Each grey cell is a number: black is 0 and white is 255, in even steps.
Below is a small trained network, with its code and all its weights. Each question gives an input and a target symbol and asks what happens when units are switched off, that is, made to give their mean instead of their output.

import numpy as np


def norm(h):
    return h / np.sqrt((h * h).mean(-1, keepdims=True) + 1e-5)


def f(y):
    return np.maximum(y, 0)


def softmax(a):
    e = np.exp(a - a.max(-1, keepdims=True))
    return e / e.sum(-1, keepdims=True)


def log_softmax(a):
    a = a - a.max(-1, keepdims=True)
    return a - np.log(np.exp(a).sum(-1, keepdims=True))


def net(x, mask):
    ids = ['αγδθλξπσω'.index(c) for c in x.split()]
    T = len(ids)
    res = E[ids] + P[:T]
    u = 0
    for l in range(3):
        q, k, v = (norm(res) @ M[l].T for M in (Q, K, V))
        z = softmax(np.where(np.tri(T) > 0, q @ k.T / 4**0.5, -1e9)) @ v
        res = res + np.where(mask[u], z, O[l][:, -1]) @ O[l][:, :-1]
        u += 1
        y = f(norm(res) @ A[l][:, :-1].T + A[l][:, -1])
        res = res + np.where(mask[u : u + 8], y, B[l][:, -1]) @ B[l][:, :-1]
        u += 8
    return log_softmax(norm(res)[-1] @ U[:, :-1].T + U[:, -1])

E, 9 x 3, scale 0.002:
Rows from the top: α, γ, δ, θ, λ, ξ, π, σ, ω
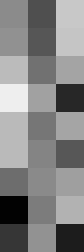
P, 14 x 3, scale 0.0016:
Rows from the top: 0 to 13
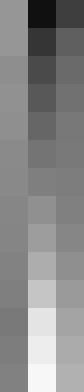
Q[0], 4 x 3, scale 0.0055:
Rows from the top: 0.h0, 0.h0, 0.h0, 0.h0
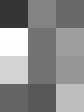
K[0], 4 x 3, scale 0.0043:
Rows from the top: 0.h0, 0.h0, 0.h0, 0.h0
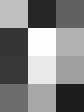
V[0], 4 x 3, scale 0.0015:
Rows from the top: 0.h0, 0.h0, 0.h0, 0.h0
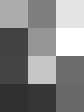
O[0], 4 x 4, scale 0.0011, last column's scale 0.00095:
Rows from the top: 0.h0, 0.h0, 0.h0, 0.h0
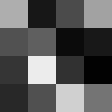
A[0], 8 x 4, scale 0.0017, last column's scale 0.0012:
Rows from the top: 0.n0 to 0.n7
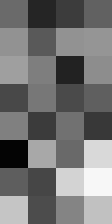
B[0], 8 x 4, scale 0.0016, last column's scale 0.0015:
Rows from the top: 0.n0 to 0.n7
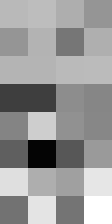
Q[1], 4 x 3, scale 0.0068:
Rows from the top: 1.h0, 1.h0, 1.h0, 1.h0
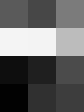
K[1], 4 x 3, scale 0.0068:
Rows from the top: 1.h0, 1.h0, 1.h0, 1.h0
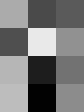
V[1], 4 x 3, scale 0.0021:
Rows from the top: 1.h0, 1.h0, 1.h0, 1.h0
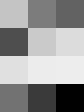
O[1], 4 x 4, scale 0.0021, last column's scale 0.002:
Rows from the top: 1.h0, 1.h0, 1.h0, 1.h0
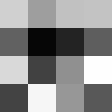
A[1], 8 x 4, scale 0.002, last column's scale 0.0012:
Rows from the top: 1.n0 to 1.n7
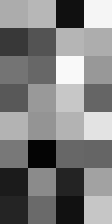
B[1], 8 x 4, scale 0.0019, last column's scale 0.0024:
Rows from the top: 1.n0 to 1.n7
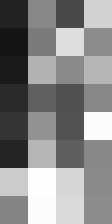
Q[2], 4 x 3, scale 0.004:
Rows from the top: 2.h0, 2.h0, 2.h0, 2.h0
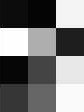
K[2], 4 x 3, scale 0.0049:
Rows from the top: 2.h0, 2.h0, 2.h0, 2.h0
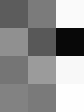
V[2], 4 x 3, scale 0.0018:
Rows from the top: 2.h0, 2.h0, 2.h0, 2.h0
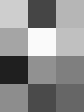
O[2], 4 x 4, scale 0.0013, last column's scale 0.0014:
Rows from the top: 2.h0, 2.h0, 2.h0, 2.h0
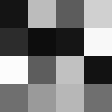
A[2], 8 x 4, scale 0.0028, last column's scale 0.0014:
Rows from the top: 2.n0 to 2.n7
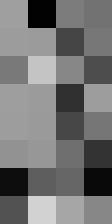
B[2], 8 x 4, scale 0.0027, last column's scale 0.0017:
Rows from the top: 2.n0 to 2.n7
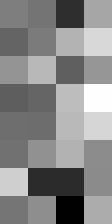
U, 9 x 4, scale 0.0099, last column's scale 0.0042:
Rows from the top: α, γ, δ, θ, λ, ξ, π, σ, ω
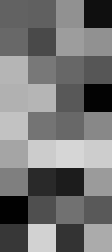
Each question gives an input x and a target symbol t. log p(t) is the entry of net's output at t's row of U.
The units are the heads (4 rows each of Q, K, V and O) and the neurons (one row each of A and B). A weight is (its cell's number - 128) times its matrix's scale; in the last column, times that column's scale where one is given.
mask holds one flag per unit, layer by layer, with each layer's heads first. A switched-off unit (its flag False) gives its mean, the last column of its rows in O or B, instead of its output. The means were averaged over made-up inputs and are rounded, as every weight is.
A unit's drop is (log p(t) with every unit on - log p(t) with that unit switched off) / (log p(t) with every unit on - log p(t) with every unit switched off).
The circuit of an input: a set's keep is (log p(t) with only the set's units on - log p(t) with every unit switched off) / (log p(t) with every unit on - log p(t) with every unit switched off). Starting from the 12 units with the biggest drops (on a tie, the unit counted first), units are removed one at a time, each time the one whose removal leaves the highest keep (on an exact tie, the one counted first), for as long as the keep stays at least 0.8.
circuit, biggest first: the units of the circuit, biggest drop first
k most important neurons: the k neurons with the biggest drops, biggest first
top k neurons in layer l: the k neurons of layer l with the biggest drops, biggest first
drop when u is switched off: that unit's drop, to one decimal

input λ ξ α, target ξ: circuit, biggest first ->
(1.h0)
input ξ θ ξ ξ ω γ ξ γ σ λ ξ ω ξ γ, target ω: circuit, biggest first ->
(2.n7 1.h0 2.n3)
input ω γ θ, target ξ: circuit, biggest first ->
(1.h0 2.h0 2.n3)
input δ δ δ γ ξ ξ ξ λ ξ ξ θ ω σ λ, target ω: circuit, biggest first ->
(1.h0 2.n7)
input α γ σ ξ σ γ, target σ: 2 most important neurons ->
(2.n7 1.n2)
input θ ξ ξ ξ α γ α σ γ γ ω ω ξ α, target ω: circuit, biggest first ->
(2.n7 1.h0 2.n3)
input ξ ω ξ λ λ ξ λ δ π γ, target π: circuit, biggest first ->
(1.h0 2.n0)
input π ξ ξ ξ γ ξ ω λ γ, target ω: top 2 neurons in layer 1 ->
(1.n2 1.n4)
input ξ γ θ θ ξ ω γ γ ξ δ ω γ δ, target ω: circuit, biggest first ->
(2.n7 1.h0)
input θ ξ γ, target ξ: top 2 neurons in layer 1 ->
(1.n0 1.n2)
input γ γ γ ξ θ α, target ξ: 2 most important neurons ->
(0.n6 2.n3)
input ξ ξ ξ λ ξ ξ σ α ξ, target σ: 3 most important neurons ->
(2.n3 0.n5 1.n0)
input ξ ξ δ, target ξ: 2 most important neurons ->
(1.n2 2.n7)
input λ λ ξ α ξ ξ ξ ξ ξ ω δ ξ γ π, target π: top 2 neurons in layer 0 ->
(0.n5 0.n7)
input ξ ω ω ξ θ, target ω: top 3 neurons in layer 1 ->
(1.n0 1.n6 1.n7)
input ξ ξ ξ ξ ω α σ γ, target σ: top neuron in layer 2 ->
(2.n7)
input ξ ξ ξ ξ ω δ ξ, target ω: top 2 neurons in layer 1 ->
(1.n0 1.n6)
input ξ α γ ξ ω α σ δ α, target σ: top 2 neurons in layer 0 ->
(0.n2 0.n0)
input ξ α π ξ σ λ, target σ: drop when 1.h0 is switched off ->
1.5
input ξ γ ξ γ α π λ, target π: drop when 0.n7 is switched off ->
0.0
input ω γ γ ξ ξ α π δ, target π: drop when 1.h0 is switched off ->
1.0
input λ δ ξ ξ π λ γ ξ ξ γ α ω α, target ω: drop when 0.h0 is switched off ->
0.1
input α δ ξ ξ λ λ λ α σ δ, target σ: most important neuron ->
(0.n5)
